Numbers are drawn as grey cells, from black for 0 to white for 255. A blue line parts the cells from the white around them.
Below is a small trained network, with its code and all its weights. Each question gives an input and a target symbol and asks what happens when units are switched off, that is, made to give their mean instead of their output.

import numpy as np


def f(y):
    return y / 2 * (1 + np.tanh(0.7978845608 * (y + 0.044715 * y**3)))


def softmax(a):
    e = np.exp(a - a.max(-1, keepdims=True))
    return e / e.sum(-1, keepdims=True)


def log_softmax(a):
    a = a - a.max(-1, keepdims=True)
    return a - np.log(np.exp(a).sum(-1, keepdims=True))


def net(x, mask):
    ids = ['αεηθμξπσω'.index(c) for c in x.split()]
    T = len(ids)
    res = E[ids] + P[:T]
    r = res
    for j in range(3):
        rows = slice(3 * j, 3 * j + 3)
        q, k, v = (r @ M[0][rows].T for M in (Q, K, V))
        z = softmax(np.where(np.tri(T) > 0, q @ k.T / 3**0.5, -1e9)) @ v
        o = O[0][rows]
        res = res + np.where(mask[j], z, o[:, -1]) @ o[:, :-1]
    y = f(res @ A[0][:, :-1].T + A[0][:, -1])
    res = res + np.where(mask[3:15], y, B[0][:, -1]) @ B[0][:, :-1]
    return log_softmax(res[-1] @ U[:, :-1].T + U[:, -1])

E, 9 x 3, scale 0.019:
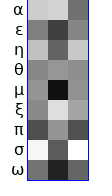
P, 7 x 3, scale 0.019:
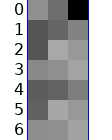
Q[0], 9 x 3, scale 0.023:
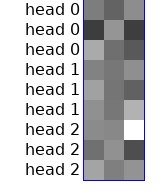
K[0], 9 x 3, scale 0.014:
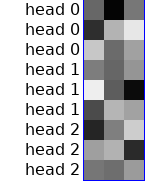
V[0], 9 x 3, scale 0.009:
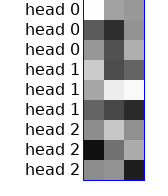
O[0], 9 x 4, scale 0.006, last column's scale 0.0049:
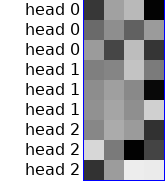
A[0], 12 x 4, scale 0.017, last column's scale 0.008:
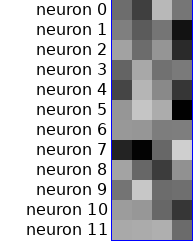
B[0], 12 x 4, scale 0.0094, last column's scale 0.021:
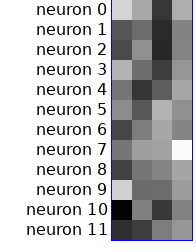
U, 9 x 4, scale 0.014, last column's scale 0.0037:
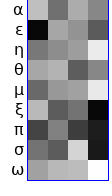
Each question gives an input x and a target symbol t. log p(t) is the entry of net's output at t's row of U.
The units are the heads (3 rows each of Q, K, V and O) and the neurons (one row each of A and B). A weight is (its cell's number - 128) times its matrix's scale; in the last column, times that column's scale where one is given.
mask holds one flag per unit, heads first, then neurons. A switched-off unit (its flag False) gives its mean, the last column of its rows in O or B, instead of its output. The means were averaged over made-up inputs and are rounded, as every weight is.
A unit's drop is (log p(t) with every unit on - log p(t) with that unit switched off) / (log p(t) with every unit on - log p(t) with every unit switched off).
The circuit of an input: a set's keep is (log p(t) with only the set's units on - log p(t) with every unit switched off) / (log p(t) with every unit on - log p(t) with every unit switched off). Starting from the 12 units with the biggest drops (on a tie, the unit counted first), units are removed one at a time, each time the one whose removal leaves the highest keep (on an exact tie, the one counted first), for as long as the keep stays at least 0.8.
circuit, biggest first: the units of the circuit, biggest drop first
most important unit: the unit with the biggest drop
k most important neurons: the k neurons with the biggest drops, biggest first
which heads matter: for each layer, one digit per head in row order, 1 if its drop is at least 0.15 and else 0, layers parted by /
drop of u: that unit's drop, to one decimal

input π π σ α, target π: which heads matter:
001
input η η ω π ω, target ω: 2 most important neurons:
(neuron 0; neuron 7)
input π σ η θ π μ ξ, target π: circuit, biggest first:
(head 2; neuron 10; neuron 11)
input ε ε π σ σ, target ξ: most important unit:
neuron 7
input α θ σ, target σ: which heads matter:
100
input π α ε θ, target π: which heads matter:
101
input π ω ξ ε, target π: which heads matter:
111
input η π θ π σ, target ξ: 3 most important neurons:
(neuron 7; neuron 0; neuron 2)
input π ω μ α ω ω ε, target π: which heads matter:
101
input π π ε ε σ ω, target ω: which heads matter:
000
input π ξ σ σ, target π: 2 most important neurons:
(neuron 2; neuron 7)
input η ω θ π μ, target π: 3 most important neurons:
(neuron 1; neuron 8; neuron 0)
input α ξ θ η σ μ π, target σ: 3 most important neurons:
(neuron 5; neuron 4; neuron 11)
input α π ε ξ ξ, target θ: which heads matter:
011
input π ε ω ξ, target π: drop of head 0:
0.2
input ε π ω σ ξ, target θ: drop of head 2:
0.7
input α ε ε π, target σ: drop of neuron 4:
0.3
